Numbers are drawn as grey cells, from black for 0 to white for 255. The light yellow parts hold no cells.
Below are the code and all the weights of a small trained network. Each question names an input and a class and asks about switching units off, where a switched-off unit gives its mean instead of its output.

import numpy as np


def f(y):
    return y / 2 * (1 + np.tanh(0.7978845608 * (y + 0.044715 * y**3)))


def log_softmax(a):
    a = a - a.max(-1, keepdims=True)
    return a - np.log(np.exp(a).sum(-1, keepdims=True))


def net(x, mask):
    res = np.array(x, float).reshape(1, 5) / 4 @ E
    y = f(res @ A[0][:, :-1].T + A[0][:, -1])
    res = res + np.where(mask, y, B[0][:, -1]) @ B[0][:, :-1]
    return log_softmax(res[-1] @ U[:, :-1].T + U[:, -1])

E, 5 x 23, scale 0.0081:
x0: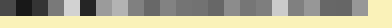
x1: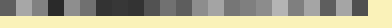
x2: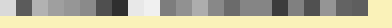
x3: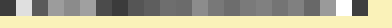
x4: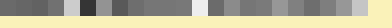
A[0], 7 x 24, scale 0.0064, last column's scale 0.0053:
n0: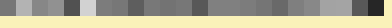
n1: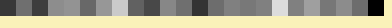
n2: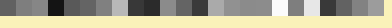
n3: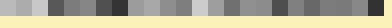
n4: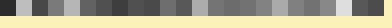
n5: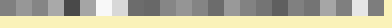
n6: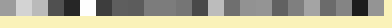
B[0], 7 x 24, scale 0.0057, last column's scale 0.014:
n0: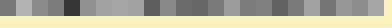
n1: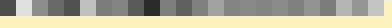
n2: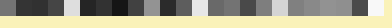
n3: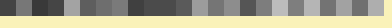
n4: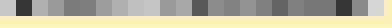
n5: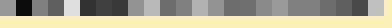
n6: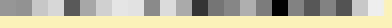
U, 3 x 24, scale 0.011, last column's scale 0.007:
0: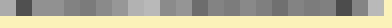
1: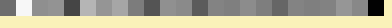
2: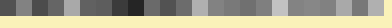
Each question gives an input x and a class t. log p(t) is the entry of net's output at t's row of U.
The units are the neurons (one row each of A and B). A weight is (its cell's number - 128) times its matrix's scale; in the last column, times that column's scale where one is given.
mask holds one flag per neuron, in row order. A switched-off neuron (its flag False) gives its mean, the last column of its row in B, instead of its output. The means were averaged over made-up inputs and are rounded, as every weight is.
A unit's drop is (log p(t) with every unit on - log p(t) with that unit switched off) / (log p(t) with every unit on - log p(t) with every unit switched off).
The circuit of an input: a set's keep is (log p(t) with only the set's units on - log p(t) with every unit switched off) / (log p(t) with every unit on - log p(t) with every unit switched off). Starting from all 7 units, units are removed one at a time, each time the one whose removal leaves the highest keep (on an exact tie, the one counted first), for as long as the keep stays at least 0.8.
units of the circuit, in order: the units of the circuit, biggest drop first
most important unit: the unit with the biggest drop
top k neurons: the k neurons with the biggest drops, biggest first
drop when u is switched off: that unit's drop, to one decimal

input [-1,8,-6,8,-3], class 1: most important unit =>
n6
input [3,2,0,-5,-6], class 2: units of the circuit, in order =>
n6, n2
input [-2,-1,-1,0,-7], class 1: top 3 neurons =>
n4, n2, n0
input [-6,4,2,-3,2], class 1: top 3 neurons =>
n2, n5, n4
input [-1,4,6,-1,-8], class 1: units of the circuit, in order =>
n2, n5
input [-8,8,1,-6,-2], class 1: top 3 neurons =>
n6, n5, n4
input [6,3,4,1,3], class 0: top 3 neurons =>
n2, n3, n1
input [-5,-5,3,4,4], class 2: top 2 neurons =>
n6, n3
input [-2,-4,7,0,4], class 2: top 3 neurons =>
n6, n3, n4
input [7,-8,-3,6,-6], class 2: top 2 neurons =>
n6, n5
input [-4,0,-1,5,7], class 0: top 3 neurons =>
n4, n2, n1
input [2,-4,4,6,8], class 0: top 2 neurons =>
n2, n4
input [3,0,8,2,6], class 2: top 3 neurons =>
n6, n3, n4
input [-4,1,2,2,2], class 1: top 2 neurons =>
n2, n5
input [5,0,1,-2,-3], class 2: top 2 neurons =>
n6, n4
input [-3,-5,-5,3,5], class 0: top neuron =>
n2
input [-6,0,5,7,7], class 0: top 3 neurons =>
n4, n2, n1
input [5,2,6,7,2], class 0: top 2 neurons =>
n4, n2
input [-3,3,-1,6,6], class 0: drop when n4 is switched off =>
0.5
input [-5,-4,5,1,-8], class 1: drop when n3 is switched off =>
0.0
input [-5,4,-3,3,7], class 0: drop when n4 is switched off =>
0.7
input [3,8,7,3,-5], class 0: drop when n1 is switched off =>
0.1
